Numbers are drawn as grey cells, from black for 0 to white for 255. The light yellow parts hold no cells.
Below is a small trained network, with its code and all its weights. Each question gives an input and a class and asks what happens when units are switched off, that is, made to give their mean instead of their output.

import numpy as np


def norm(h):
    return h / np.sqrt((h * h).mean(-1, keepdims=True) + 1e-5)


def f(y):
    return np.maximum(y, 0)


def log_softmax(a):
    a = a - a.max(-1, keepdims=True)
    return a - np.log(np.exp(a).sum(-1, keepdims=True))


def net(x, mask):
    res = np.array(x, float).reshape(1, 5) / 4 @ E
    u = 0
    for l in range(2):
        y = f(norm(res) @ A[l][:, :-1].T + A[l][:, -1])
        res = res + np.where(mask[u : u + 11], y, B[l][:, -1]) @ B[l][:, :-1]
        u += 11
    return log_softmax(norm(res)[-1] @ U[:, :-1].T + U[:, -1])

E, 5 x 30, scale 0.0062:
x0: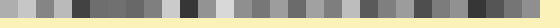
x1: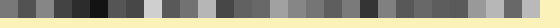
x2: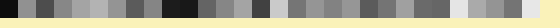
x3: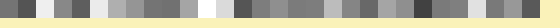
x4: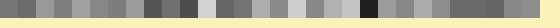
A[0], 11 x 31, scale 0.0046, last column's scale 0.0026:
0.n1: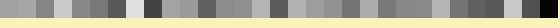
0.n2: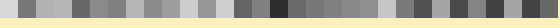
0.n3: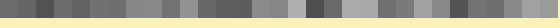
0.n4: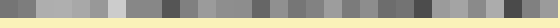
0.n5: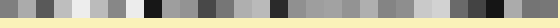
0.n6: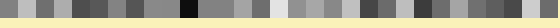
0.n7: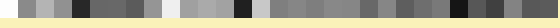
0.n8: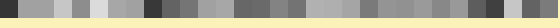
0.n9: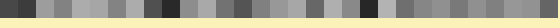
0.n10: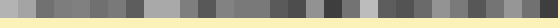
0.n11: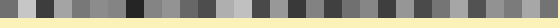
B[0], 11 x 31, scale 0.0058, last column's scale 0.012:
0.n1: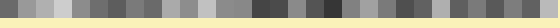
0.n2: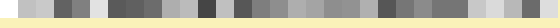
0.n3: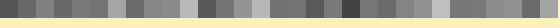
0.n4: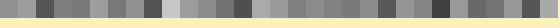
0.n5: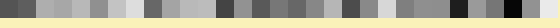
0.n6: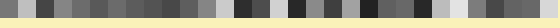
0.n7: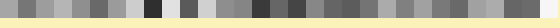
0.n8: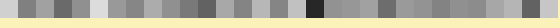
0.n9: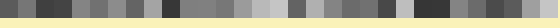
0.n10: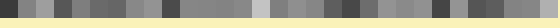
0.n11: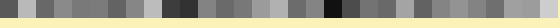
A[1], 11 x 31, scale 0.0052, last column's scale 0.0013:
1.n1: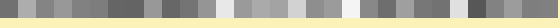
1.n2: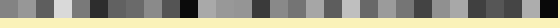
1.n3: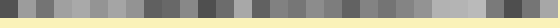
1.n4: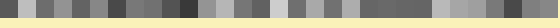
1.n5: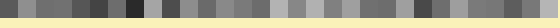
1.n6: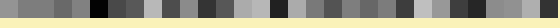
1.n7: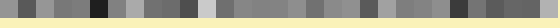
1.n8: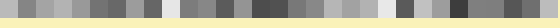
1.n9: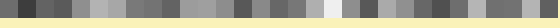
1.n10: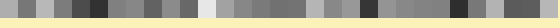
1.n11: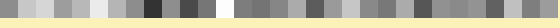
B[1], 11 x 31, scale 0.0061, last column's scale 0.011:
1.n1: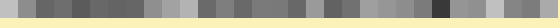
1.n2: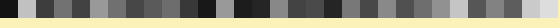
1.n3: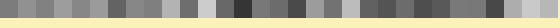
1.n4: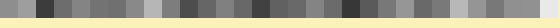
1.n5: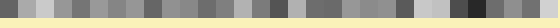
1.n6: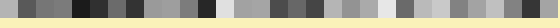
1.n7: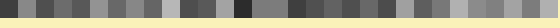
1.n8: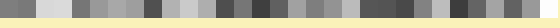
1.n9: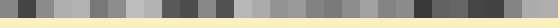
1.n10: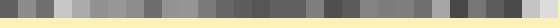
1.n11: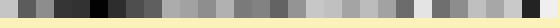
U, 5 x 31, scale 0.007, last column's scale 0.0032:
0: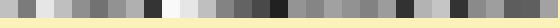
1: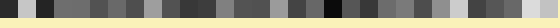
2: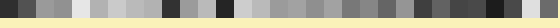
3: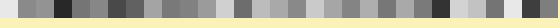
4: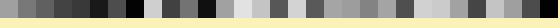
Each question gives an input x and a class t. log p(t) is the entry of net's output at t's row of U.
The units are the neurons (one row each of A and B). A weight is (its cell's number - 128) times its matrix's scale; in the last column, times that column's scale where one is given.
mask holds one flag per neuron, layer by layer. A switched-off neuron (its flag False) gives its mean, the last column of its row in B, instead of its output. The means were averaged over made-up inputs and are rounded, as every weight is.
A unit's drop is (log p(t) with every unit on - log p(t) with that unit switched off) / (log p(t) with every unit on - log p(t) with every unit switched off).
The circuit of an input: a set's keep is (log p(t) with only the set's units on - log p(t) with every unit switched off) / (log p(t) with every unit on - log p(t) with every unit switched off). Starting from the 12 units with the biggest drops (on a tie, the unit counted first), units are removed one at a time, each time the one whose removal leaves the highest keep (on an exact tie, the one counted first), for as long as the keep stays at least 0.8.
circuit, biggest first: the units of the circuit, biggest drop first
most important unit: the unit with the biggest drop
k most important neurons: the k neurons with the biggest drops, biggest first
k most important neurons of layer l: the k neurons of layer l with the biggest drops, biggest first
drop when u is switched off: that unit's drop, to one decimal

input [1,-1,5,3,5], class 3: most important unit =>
0.n8
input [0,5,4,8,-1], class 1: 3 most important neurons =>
(0.n2, 0.n5, 0.n9)
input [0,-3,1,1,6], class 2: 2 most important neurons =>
(0.n5, 0.n9)
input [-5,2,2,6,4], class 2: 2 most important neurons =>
(0.n9, 0.n2)
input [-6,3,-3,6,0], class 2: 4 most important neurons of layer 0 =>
(0.n9, 0.n8, 0.n6, 0.n1)
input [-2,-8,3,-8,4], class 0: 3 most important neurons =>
(0.n9, 1.n8, 0.n1)
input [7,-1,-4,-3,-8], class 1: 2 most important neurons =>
(0.n11, 0.n10)
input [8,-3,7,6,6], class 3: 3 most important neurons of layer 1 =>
(1.n11, 1.n1, 1.n10)
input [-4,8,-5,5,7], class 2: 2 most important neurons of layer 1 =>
(1.n9, 1.n11)
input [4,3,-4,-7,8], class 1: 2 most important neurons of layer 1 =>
(1.n2, 1.n7)
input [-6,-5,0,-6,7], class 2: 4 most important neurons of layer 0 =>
(0.n5, 0.n7, 0.n2, 0.n9)
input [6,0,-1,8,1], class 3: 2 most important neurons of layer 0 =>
(0.n5, 0.n8)
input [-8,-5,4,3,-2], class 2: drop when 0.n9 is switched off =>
0.1
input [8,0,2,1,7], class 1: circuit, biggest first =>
(0.n6)
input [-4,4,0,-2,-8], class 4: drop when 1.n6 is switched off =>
0.2
